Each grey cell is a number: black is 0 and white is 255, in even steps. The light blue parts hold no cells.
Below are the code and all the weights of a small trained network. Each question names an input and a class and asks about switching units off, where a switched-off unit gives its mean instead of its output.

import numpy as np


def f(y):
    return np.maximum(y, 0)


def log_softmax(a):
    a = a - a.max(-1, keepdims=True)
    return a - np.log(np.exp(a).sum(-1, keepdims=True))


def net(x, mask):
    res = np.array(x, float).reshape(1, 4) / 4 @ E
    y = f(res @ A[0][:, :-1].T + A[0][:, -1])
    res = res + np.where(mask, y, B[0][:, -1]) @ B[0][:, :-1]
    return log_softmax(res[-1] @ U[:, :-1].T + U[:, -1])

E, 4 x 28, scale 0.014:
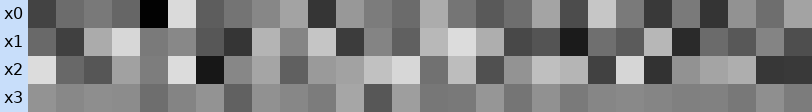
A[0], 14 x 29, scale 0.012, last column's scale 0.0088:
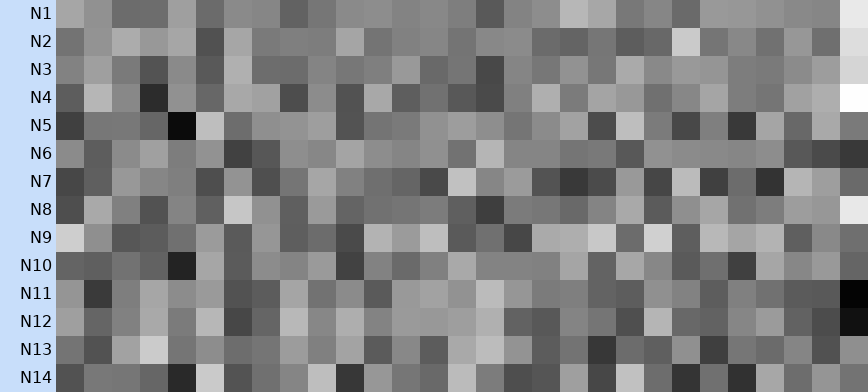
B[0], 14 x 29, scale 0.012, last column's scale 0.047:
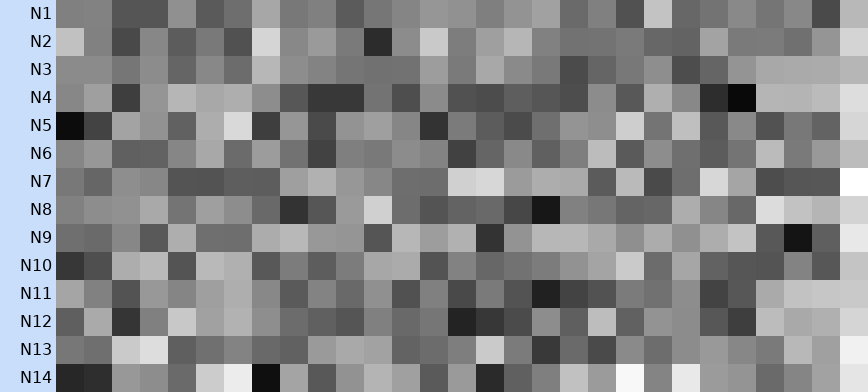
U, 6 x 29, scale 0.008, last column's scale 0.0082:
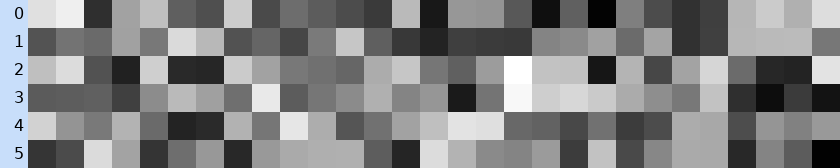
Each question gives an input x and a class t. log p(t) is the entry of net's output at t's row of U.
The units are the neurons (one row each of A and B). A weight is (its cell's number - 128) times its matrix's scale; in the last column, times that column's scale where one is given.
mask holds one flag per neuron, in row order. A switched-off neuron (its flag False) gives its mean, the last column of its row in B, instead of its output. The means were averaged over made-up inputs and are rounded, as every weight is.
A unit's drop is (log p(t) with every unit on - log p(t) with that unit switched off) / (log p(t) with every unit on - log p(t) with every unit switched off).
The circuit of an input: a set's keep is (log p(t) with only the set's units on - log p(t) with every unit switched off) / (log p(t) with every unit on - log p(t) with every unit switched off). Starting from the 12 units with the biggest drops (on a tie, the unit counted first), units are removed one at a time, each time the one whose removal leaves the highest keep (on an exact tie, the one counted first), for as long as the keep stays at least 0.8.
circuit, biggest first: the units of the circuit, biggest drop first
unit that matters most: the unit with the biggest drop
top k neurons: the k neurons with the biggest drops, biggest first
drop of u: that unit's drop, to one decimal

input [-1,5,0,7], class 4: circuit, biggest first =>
(N4; N14; N5)
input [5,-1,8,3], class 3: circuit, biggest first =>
(N9)
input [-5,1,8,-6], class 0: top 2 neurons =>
(N11; N14)
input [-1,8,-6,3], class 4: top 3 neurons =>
(N2; N14; N5)
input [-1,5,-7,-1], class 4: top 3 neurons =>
(N14; N2; N5)
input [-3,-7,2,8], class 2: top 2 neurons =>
(N9; N14)
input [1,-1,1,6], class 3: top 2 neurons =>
(N13; N8)
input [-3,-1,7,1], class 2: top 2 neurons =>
(N9; N14)
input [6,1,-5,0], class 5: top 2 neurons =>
(N7; N12)
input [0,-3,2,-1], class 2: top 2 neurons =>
(N14; N5)
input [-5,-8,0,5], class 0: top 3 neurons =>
(N4; N7; N8)
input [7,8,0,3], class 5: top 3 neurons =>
(N7; N4; N13)
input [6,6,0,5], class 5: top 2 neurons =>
(N4; N7)
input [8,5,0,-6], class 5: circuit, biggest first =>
(N4)
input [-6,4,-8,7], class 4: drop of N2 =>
0.1
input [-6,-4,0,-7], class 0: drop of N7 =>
0.2
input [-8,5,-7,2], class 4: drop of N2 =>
0.1
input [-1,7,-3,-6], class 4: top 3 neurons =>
(N14; N5; N2)
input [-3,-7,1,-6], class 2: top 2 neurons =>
(N9; N14)
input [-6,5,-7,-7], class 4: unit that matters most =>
N2
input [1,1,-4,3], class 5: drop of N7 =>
0.3
